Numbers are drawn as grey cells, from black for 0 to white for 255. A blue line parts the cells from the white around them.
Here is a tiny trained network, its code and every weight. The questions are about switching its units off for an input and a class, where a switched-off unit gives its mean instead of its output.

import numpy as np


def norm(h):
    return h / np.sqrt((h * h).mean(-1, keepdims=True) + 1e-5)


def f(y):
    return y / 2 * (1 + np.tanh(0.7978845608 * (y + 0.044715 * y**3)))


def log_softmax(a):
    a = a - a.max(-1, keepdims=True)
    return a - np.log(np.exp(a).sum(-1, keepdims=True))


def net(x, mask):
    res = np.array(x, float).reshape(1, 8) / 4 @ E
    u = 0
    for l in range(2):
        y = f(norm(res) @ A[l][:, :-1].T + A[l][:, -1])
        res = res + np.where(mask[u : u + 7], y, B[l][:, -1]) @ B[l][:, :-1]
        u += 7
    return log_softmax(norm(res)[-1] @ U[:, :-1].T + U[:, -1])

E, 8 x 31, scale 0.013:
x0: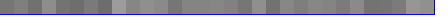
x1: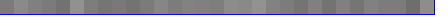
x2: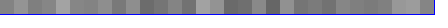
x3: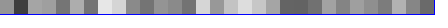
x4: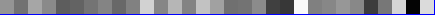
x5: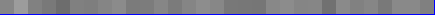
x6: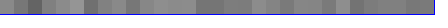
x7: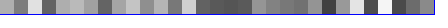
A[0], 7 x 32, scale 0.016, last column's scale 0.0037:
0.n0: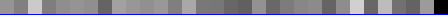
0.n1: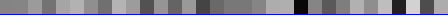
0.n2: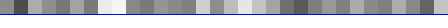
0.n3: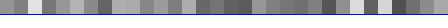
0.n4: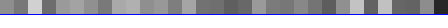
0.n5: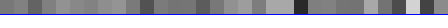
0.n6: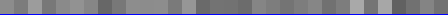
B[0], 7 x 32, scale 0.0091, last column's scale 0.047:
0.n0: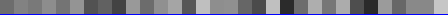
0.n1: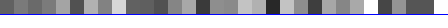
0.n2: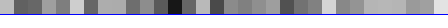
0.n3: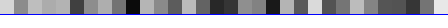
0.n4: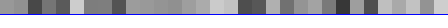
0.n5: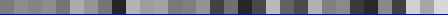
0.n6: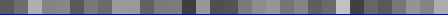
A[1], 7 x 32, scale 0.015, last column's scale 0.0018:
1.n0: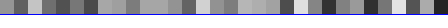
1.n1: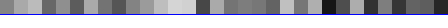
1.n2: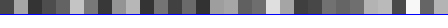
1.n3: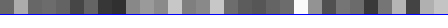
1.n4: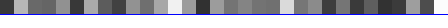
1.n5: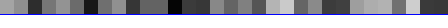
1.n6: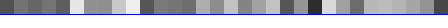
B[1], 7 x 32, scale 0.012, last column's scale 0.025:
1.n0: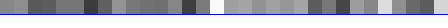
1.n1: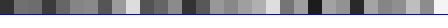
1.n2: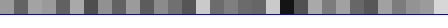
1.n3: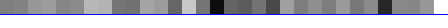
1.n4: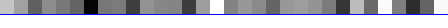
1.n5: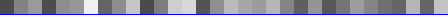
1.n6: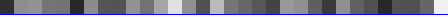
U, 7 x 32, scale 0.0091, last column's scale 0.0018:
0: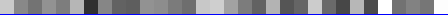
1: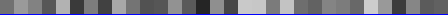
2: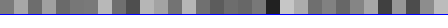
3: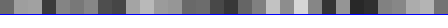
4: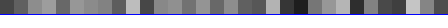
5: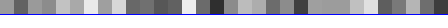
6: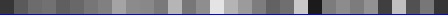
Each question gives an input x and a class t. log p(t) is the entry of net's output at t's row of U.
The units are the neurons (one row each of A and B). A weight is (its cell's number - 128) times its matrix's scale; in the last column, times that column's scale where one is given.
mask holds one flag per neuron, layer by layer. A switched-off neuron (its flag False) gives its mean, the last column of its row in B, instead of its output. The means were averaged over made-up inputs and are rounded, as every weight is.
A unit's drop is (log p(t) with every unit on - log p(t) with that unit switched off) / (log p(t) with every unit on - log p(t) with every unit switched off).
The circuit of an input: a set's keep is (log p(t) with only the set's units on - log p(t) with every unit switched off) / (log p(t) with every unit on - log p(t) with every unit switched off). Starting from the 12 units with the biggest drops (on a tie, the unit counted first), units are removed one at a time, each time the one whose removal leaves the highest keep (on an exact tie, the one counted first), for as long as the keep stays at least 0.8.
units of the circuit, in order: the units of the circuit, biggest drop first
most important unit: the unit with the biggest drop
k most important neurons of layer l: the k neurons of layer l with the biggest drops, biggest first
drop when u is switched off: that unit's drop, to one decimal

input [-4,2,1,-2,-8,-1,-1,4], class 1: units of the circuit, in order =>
[0.n2]
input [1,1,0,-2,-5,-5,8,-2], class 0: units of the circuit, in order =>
[0.n2; 1.n4]
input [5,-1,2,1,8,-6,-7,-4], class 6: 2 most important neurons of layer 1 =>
[1.n0; 1.n4]
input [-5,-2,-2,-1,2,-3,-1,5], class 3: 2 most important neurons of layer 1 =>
[1.n1; 1.n4]
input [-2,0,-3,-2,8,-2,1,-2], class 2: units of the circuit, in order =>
[0.n2; 1.n3]
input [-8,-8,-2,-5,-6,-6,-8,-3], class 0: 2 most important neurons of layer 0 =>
[0.n2; 0.n3]
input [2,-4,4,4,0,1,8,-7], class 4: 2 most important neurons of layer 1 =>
[1.n4; 1.n0]
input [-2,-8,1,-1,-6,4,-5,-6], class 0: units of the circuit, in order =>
[0.n2; 1.n4]
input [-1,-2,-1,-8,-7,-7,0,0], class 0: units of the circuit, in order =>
[1.n4; 0.n2]
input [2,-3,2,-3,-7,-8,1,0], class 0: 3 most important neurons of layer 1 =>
[1.n4; 1.n2; 1.n1]
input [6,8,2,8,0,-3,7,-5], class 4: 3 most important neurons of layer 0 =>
[0.n3; 0.n2; 0.n1]
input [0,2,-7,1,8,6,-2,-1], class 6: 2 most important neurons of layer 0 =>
[0.n5; 0.n3]
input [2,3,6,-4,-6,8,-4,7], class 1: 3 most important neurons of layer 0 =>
[0.n2; 0.n1; 0.n3]
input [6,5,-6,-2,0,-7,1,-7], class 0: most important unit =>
0.n2
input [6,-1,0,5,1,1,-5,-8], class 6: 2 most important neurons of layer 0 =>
[0.n3; 0.n5]
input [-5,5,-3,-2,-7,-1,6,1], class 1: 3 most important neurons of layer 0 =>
[0.n1; 0.n2; 0.n4]
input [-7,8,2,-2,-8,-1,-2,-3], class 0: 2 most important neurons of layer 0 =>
[0.n2; 0.n5]
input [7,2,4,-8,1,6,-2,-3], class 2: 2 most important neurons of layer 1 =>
[1.n3; 1.n4]
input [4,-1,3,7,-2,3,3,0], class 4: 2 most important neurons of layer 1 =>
[1.n6; 1.n3]
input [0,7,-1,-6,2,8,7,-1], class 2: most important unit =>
0.n3
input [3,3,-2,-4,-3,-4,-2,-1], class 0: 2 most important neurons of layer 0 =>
[0.n2; 0.n3]
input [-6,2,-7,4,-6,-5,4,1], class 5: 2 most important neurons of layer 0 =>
[0.n1; 0.n0]
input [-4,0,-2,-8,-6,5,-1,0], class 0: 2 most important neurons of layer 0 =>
[0.n3; 0.n2]
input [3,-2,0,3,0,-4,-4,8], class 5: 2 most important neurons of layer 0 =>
[0.n3; 0.n1]
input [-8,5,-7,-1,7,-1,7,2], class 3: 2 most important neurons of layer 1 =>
[1.n3; 1.n4]
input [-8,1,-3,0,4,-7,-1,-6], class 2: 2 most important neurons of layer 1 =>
[1.n3; 1.n1]
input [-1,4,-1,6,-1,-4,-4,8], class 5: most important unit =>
0.n3
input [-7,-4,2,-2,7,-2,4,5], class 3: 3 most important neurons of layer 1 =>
[1.n1; 1.n4; 1.n3]
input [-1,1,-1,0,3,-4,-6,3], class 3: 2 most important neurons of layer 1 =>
[1.n1; 1.n4]
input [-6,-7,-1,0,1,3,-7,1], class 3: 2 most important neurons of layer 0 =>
[0.n2; 0.n1]
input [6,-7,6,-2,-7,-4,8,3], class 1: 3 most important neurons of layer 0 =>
[0.n2; 0.n1; 0.n5]
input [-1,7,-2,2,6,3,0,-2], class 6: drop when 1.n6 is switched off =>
0.2
